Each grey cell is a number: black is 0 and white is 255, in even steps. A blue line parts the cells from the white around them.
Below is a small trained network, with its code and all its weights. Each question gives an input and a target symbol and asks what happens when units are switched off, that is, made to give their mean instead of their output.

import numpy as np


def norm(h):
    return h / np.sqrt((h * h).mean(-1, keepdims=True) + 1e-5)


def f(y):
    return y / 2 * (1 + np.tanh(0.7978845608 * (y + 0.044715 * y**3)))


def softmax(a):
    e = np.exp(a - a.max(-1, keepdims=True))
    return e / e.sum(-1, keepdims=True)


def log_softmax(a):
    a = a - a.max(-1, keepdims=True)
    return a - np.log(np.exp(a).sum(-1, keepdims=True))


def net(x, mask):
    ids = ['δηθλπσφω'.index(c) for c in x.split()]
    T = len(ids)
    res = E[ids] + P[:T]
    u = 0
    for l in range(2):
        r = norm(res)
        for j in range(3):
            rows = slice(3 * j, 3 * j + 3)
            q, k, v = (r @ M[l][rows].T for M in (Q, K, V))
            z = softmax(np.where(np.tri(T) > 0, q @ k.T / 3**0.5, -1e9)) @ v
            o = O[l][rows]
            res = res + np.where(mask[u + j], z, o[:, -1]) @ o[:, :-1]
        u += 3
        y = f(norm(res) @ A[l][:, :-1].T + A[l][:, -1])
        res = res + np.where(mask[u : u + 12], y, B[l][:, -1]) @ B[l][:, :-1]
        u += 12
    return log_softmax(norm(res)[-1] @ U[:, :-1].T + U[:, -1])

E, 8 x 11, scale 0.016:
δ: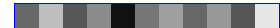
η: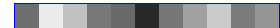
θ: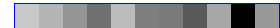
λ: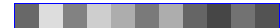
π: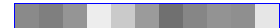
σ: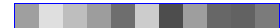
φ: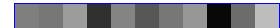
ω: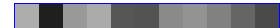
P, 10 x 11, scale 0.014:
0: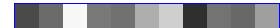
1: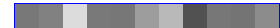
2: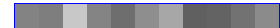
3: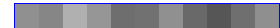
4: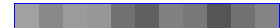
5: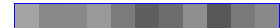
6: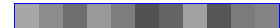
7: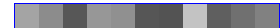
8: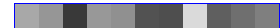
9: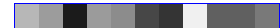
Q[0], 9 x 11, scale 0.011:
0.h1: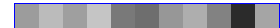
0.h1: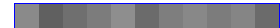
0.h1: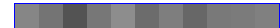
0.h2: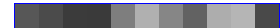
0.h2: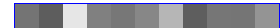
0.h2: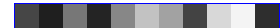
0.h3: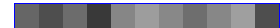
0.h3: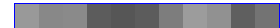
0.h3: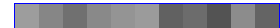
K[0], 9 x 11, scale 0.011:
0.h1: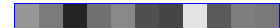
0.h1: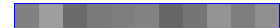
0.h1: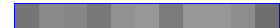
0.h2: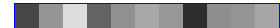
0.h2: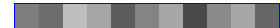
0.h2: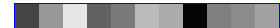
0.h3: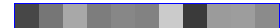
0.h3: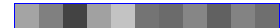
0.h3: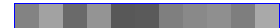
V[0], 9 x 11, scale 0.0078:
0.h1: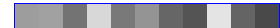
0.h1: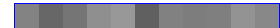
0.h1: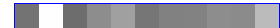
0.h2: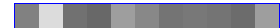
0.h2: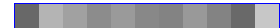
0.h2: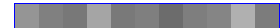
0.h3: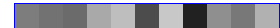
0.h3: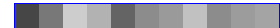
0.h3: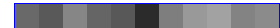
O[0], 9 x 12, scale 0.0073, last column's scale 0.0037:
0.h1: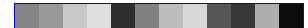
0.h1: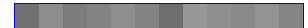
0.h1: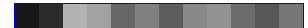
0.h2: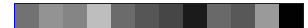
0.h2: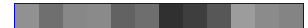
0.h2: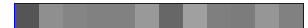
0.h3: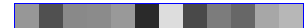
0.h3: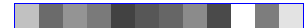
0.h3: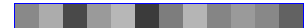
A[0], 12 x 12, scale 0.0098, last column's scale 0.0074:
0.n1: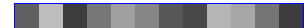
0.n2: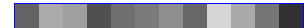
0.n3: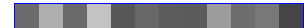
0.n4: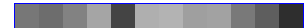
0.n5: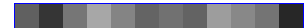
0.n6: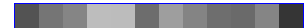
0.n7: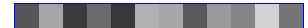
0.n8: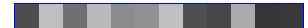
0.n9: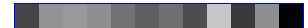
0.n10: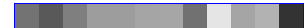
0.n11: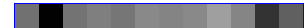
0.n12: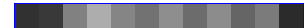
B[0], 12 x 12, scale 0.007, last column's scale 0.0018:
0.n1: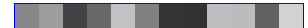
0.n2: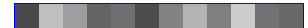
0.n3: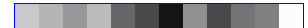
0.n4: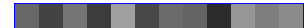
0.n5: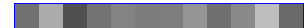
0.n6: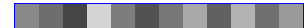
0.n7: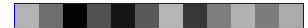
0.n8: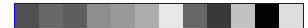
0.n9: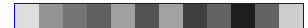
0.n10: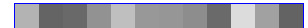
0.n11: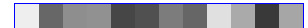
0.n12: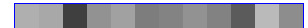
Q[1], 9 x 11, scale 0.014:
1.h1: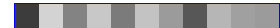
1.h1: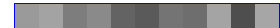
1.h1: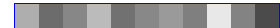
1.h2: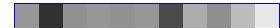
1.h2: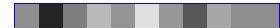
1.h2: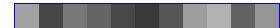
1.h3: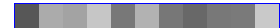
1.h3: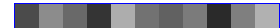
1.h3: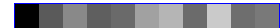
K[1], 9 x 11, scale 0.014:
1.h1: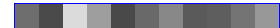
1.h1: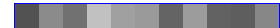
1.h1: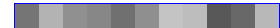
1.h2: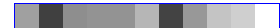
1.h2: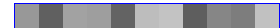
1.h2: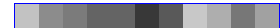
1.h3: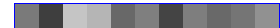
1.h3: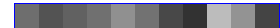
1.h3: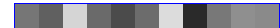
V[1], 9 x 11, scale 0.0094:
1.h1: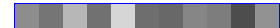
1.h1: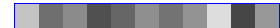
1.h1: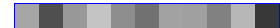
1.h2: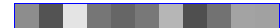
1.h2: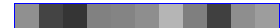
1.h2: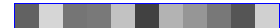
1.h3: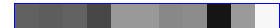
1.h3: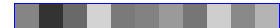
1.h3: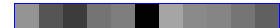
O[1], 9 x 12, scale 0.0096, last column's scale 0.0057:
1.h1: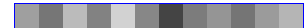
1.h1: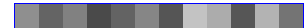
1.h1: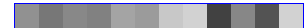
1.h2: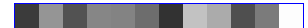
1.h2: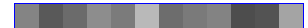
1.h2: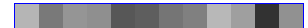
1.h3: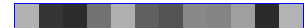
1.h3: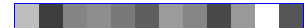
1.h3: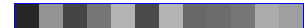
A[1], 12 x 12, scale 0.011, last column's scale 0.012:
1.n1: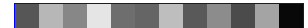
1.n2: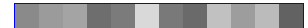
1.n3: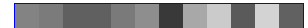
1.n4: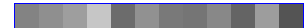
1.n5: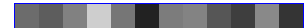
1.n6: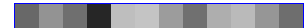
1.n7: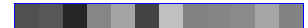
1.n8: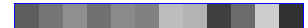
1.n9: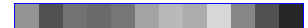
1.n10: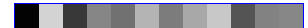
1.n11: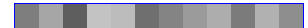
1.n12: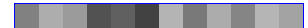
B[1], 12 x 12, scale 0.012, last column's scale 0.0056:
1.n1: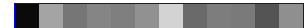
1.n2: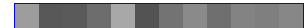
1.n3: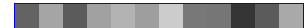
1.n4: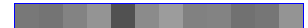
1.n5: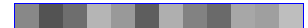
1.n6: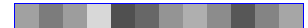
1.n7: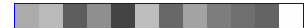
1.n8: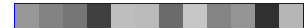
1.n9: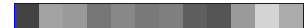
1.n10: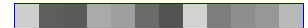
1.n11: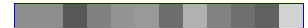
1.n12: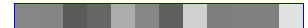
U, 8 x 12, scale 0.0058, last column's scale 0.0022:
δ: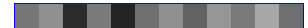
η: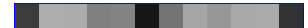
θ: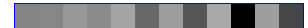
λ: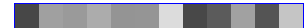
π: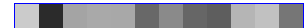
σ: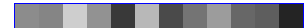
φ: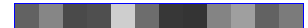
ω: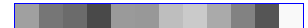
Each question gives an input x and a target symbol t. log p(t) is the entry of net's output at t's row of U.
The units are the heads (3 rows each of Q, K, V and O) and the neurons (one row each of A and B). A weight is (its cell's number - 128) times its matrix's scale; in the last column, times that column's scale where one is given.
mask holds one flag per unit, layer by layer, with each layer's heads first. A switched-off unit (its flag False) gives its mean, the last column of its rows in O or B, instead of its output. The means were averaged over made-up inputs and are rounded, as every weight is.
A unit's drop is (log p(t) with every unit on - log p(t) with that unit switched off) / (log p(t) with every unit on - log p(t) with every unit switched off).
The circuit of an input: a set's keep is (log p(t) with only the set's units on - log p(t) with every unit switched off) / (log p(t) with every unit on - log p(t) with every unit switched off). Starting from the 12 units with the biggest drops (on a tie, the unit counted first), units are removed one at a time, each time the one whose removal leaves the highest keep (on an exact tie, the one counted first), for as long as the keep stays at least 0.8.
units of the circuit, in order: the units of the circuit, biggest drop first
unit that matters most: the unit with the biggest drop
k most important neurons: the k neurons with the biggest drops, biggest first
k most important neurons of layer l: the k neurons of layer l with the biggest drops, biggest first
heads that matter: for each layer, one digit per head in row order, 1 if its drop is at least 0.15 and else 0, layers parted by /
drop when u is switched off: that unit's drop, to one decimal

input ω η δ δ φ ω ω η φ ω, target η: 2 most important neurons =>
[1.n9, 1.n7]
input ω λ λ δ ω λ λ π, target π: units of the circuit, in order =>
[1.h3, 1.h2]
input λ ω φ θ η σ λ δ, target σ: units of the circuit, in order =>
[0.h3, 1.h3]
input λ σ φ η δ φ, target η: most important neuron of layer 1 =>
[1.n6]
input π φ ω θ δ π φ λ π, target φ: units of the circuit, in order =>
[0.h1, 0.h2]
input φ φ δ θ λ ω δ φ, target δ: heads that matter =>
100 / 111
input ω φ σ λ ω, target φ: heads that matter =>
000 / 101
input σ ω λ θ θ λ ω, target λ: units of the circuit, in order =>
[1.h1, 1.h3]
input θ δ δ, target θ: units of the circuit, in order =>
[1.h1, 1.n3]
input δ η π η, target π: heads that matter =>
010 / 001
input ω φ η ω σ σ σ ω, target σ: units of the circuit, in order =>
[1.h3, 0.h3]
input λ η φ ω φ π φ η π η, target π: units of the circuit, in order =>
[0.h2, 1.h2, 1.h3]
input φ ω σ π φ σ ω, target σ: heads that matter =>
000 / 001
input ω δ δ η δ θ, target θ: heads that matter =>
001 / 100
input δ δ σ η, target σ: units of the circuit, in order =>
[1.h3]
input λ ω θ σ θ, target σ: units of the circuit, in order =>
[1.h3, 0.h1]
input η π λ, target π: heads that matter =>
110 / 001
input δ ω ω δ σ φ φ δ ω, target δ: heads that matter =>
001 / 110
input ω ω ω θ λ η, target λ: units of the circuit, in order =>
[1.h1, 1.h3]
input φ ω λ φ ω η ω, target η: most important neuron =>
[1.n9]
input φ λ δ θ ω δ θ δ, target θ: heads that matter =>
011 / 100
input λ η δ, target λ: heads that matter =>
110 / 100
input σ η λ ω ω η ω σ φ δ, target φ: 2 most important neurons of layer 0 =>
[0.n3, 0.n1]
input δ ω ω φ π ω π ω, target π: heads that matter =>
100 / 011
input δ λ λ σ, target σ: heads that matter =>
001 / 001
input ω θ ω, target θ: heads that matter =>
000 / 110
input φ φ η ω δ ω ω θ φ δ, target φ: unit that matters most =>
0.h2
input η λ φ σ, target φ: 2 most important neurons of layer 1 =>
[1.n2, 1.n7]
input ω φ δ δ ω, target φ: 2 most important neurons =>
[0.n11, 1.n9]
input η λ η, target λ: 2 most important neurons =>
[1.n1, 0.n9]
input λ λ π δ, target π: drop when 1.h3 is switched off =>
0.7
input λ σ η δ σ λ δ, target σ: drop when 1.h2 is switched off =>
-0.1
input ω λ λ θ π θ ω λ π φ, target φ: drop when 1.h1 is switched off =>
0.2
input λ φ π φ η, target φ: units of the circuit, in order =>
[0.h1]
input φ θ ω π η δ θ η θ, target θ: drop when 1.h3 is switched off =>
0.1
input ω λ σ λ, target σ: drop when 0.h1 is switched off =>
0.1
